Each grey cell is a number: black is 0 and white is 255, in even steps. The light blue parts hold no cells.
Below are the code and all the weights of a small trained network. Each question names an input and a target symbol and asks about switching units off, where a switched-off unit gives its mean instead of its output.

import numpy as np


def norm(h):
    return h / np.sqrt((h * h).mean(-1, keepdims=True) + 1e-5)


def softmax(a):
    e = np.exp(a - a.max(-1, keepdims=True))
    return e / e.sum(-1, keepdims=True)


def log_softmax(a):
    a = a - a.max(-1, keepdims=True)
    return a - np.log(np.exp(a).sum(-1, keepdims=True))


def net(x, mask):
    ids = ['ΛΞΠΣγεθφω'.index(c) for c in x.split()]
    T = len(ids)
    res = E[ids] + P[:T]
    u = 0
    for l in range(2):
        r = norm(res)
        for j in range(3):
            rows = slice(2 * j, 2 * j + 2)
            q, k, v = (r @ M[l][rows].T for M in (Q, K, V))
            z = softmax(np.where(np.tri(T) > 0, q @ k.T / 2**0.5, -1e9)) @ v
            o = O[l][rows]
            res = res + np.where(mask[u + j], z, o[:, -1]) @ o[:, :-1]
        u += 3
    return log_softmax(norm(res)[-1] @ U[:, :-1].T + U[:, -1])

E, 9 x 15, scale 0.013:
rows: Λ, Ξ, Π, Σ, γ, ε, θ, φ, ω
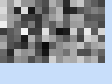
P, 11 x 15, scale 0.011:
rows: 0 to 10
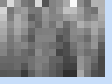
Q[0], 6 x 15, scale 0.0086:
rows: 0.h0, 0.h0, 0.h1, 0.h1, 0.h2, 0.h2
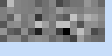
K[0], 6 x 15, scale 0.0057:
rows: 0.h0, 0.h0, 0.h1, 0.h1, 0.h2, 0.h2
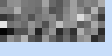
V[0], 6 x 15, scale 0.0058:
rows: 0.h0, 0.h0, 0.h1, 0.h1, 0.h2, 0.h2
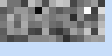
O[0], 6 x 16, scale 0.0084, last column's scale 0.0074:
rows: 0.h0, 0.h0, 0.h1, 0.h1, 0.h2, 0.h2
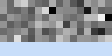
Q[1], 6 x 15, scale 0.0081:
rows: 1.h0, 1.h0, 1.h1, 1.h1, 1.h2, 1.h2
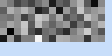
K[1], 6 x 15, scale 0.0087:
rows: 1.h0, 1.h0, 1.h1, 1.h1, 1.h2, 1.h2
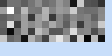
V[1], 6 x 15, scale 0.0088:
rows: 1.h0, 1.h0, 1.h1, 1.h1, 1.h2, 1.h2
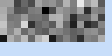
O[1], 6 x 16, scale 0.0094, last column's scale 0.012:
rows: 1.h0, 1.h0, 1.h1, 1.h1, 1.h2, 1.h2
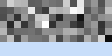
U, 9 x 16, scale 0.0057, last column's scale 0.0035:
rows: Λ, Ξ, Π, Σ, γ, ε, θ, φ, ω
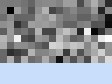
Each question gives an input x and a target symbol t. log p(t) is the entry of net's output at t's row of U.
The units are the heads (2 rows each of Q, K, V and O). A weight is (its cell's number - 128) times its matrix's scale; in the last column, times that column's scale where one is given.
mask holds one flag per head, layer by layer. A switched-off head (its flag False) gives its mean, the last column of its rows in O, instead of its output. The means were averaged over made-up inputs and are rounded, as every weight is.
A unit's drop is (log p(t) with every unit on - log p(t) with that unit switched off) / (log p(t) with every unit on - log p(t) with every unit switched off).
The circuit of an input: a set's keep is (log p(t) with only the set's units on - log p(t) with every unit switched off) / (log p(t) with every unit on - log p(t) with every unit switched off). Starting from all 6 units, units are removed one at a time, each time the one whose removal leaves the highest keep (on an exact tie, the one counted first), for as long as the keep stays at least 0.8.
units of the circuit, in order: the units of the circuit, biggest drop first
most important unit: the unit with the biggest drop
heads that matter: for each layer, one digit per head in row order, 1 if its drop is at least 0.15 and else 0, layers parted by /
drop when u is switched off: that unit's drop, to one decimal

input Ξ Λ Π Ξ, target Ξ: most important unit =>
1.h1
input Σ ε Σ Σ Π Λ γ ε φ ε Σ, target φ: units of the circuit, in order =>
(1.h0, 1.h2, 0.h1)
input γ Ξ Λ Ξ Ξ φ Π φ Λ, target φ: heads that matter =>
010 / 101
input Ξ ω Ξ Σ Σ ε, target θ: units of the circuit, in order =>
(0.h2, 1.h1)
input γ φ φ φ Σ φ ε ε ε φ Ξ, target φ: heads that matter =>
000 / 101
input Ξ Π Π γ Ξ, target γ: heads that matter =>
001 / 001
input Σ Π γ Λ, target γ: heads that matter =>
001 / 001
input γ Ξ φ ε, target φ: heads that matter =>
000 / 101
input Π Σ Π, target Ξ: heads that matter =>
000 / 011
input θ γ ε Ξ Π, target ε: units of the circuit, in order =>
(1.h2, 0.h1, 1.h1, 0.h0)
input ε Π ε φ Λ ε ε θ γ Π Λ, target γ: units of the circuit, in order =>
(0.h2, 1.h2)
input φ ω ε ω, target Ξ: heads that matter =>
100 / 101
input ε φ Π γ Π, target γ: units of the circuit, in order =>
(0.h2, 1.h2)
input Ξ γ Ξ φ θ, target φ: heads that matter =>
010 / 001
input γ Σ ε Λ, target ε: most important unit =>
1.h2
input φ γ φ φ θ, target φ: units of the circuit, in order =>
(1.h2, 1.h0)
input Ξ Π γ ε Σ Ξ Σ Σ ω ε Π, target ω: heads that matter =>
000 / 101
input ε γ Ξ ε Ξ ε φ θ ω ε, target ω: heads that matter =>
000 / 001
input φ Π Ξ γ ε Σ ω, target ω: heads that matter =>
000 / 001
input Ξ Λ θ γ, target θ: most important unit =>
1.h0
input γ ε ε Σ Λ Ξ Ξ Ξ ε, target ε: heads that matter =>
001 / 001
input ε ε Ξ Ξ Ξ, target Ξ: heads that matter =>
010 / 010
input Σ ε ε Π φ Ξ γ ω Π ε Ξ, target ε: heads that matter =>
011 / 011
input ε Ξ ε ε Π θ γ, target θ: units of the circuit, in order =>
(1.h0, 0.h1)
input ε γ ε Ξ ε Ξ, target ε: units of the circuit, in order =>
(1.h2, 0.h2, 1.h1)
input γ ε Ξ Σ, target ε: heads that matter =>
110 / 011
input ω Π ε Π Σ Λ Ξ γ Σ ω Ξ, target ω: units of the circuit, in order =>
(1.h2)
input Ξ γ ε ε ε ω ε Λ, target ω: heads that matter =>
000 / 101
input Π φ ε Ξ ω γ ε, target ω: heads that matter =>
010 / 001
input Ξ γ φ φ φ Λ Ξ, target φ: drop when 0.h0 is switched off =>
0.1
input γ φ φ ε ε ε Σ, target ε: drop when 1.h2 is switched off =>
0.4
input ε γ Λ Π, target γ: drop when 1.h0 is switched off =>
0.1
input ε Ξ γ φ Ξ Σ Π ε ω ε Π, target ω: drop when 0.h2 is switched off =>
0.0
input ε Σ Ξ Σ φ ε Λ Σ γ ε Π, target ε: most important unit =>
0.h2
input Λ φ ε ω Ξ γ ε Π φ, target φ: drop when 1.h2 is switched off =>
0.3
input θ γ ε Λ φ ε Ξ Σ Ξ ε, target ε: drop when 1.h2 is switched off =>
0.4
